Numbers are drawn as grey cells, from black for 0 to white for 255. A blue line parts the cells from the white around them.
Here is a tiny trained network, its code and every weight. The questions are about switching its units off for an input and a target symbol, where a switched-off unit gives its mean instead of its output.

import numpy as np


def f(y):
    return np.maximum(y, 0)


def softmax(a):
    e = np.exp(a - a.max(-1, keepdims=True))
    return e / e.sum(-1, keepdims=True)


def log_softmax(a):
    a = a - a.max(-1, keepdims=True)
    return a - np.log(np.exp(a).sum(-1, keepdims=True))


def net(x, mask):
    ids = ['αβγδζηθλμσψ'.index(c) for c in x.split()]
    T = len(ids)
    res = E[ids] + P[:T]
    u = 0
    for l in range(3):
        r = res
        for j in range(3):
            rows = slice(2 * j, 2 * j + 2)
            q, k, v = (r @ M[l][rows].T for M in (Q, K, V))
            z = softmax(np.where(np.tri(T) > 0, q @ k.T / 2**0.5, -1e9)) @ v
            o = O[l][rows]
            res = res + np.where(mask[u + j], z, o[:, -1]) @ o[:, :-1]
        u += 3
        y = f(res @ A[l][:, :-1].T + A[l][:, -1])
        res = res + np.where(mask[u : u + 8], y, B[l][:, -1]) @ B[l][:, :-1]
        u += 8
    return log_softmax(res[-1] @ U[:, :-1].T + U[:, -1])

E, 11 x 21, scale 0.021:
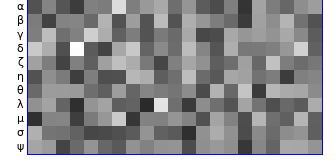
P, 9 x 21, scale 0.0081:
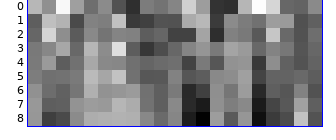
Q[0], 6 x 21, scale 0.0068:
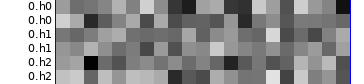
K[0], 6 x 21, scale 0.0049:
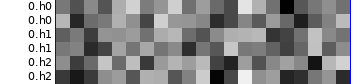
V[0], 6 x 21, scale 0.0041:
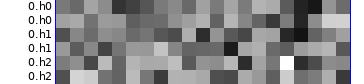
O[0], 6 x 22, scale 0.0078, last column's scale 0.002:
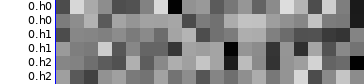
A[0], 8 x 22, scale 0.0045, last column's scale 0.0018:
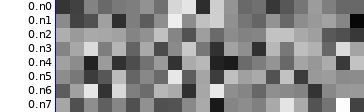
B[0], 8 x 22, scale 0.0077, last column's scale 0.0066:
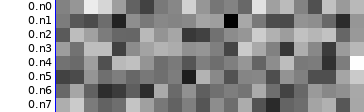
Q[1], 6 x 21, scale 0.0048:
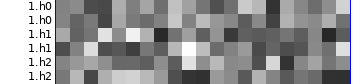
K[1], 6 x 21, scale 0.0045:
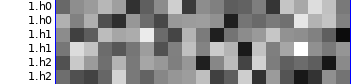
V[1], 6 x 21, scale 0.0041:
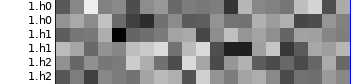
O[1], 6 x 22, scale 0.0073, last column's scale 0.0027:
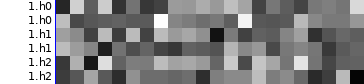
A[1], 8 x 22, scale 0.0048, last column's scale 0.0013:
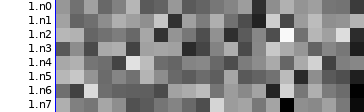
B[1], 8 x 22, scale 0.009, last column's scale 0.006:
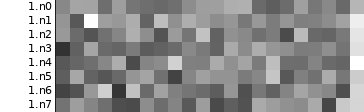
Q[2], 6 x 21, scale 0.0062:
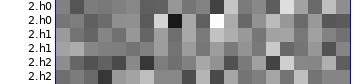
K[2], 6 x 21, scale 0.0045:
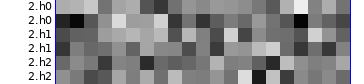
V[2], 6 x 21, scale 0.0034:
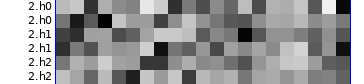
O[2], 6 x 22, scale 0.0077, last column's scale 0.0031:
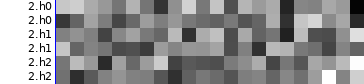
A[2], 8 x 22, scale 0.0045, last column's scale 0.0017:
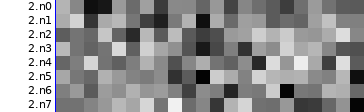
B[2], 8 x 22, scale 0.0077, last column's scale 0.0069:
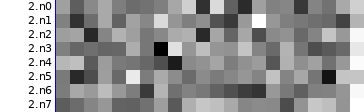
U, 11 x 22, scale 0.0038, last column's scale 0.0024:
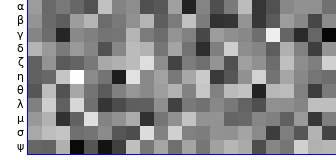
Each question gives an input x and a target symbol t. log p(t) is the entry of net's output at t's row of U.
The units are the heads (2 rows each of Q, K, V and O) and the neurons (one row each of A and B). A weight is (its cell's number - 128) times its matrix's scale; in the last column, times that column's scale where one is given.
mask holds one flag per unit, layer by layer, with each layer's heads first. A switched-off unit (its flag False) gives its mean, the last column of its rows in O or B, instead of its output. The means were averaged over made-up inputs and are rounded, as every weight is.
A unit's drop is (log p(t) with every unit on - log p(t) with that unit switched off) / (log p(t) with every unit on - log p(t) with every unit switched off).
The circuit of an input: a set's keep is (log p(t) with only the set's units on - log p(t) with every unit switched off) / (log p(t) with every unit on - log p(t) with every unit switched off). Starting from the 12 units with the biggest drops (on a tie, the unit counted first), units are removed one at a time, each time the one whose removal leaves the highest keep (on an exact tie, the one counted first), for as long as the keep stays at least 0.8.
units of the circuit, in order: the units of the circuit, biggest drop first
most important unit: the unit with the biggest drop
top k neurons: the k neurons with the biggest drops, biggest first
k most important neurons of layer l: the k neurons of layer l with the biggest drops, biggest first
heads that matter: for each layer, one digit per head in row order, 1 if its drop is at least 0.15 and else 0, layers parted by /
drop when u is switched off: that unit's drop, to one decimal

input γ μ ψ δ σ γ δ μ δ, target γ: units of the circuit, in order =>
0.h2, 2.n5, 1.h2
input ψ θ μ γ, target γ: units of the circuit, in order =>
0.h2, 2.n5
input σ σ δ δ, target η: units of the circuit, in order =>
1.h1, 1.n1
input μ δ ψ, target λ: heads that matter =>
001 / 000 / 100
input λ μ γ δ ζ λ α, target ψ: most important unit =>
0.h1
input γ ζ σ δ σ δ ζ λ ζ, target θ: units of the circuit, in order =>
1.n3, 1.h2, 0.h2
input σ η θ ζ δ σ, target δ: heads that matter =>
100 / 001 / 100
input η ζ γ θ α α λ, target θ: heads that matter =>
000 / 001 / 000
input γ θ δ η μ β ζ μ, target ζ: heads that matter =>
100 / 001 / 110
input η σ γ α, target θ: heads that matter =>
000 / 001 / 011
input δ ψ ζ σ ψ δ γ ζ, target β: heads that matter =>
011 / 000 / 001
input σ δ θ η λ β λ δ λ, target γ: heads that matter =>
000 / 101 / 010
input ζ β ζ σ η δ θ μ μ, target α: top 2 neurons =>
1.n6, 1.n2
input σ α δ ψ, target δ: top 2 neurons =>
2.n1, 0.n7
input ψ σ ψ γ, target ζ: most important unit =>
0.h0
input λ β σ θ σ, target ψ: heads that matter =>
010 / 001 / 000
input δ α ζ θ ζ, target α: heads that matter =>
001 / 000 / 000
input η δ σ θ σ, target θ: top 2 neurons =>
0.n6, 2.n7
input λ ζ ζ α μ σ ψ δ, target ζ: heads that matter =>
100 / 001 / 000
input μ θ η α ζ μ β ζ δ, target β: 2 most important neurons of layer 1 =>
1.n4, 1.n2
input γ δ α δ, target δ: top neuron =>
0.n0
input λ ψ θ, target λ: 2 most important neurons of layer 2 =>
2.n2, 2.n4
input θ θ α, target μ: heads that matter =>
001 / 100 / 100
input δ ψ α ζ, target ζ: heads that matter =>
100 / 010 / 000
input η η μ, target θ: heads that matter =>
000 / 001 / 011
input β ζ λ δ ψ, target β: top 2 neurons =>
0.n5, 2.n0
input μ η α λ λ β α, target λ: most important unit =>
2.h0
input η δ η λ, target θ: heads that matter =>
000 / 000 / 000
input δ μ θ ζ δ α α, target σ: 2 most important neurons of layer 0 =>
0.n2, 0.n0
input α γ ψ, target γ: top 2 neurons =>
0.n5, 1.n6
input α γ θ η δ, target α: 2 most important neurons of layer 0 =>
0.n4, 0.n3
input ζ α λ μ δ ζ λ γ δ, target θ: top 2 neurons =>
1.n5, 1.n3
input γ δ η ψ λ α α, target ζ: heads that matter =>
100 / 001 / 110
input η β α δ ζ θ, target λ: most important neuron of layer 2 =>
2.n2
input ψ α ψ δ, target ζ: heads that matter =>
100 / 000 / 000
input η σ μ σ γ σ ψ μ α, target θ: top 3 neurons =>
2.n7, 0.n6, 0.n0
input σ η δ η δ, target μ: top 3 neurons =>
0.n4, 1.n5, 0.n6
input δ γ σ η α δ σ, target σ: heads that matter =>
001 / 000 / 101
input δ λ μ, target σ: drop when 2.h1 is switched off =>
0.1
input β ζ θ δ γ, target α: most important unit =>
0.h2
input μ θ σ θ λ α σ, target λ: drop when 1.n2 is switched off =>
0.2
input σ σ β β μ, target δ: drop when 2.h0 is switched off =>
0.8
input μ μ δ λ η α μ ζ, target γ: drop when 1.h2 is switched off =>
0.1
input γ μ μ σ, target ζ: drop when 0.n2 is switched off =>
0.0
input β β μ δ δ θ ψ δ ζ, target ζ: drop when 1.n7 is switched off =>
0.1
